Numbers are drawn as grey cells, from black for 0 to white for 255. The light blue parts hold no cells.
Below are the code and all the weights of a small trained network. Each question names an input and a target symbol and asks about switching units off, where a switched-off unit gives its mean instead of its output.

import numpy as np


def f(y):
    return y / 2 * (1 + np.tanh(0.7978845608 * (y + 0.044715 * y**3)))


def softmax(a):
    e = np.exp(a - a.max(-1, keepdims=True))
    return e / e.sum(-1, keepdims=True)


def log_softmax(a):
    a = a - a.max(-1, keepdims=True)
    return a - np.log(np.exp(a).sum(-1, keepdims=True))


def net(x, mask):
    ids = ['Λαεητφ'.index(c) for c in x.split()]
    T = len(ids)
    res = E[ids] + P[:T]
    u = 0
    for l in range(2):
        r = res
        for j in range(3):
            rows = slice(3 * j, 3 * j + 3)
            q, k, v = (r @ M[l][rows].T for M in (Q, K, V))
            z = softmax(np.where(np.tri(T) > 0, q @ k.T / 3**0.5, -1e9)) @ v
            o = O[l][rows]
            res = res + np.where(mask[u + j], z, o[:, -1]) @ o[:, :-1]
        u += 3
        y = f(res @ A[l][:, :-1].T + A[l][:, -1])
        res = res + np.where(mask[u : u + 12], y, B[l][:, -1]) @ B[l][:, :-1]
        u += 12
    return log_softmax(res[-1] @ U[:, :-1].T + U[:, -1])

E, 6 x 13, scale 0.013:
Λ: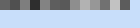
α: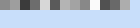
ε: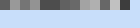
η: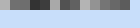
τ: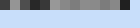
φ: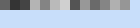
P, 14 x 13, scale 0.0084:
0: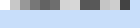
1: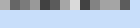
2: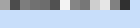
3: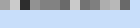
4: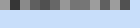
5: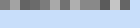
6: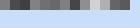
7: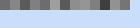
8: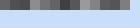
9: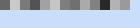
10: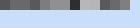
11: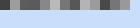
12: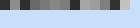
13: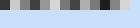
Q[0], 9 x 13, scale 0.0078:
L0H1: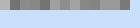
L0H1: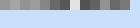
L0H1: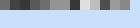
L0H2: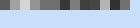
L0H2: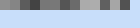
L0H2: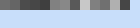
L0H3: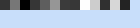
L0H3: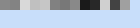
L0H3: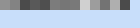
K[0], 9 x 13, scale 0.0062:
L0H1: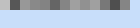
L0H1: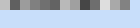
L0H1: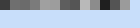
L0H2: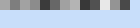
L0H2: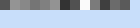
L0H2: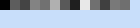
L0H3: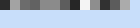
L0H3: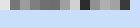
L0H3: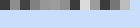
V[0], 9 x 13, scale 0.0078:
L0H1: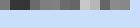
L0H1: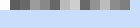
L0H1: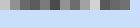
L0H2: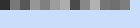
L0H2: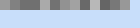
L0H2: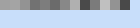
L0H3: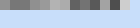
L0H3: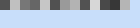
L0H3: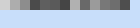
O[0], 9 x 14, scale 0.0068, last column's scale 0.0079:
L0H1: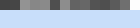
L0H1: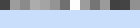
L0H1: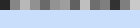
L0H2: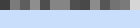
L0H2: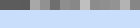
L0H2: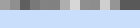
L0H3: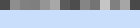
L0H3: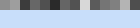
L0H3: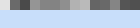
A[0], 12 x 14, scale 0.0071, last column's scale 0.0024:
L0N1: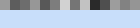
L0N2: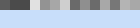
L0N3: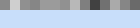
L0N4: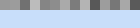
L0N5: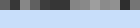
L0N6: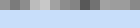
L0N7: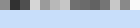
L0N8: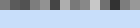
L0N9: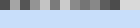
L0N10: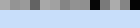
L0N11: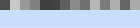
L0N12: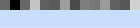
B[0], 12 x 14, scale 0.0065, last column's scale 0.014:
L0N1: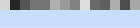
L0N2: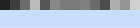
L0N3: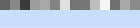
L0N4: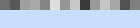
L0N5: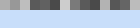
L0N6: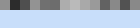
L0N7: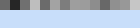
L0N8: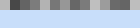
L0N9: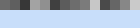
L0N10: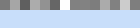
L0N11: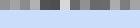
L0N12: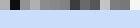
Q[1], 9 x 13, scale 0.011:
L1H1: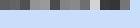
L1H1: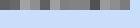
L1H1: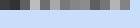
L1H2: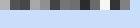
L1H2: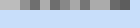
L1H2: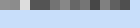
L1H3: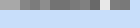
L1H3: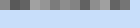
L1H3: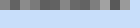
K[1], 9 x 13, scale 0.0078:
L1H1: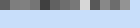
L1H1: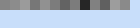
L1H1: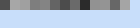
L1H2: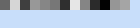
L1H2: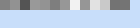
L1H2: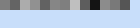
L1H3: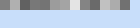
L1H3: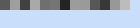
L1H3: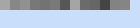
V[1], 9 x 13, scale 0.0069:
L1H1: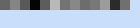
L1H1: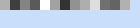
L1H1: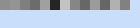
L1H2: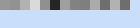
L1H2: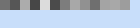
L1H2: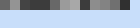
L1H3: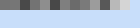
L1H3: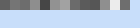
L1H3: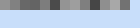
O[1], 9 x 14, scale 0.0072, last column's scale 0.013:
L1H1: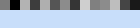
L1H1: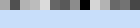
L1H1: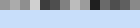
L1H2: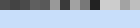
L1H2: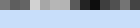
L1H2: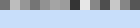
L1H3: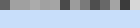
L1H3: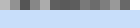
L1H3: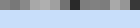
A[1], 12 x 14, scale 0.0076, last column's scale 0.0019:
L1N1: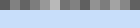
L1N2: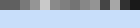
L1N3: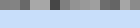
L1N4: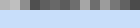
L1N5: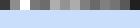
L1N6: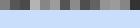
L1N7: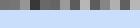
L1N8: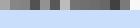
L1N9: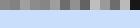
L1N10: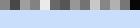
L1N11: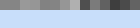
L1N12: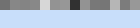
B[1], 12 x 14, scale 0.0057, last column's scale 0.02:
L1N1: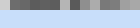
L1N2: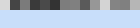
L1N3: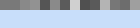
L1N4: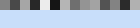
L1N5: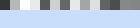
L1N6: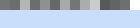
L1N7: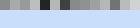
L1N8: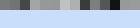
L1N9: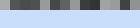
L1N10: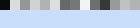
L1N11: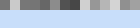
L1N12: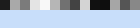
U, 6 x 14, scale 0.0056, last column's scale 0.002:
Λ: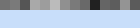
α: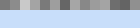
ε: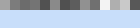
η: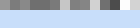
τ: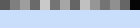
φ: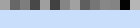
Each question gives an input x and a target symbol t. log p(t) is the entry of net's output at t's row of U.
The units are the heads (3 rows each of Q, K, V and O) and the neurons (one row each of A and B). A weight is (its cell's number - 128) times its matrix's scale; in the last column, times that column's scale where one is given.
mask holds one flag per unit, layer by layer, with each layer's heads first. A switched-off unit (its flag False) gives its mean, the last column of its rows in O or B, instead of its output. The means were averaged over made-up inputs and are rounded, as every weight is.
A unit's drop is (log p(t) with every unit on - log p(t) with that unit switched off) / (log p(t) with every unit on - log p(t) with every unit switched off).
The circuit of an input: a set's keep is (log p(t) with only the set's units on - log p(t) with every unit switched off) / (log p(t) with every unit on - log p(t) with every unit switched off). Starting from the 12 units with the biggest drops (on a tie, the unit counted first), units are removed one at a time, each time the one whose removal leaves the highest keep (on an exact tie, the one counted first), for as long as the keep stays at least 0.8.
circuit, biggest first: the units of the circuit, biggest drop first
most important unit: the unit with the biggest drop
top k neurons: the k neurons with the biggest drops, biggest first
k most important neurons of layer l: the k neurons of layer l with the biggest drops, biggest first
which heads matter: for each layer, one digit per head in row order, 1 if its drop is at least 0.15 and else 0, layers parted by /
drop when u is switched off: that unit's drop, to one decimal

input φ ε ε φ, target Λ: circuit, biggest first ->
L1H1, L0N11
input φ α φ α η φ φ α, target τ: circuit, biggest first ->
L1H1, L1N10, L0H1
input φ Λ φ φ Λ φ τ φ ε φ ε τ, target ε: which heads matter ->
110 / 010
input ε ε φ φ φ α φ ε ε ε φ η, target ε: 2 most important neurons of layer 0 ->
L0N9, L0N5
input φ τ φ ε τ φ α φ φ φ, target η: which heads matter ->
001 / 100
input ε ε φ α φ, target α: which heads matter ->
001 / 100
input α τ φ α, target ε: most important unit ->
L0N4
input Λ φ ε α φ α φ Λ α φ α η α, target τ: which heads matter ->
000 / 100
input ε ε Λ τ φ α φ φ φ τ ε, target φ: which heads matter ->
110 / 001
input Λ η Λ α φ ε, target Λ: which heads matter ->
000 / 011
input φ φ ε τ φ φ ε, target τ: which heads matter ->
001 / 010
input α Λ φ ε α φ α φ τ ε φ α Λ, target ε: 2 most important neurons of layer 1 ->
L1N7, L1N6
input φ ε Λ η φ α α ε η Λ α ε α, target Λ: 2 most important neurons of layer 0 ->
L0N8, L0N11
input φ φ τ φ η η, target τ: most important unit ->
L1H2
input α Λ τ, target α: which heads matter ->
101 / 001
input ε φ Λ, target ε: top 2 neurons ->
L0N12, L0N9
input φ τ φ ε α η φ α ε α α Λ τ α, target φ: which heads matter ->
010 / 001
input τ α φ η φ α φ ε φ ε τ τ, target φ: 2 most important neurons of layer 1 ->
L1N4, L1N10
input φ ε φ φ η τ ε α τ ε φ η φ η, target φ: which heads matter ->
110 / 011
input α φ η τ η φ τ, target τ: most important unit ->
L0N12
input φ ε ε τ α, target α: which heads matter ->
111 / 100
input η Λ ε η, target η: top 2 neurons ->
L0N2, L0N9
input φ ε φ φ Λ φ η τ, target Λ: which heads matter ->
100 / 010
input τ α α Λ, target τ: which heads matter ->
000 / 011
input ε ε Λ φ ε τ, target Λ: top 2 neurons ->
L0N12, L0N2
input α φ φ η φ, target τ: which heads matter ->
001 / 100
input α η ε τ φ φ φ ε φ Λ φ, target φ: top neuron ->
L0N2
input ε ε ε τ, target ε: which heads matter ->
000 / 011
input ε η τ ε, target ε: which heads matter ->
010 / 011
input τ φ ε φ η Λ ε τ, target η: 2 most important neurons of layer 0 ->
L0N2, L0N5
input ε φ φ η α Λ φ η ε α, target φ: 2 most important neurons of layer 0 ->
L0N8, L0N12
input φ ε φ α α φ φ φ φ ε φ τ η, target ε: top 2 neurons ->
L0N12, L0N11
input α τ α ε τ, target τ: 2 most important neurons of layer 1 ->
L1N4, L1N12
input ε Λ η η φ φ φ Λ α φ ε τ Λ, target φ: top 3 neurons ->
L0N2, L0N8, L1N10
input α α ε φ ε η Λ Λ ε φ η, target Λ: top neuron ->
L0N9
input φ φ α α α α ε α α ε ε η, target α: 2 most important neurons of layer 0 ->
L0N9, L0N8
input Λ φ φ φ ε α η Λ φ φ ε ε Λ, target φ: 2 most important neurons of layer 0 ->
L0N2, L0N8
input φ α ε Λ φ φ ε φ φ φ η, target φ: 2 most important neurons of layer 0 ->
L0N2, L0N7
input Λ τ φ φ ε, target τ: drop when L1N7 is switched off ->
-0.1
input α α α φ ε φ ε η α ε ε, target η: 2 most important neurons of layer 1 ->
L1N7, L1N8
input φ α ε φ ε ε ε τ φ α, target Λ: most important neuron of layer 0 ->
L0N11
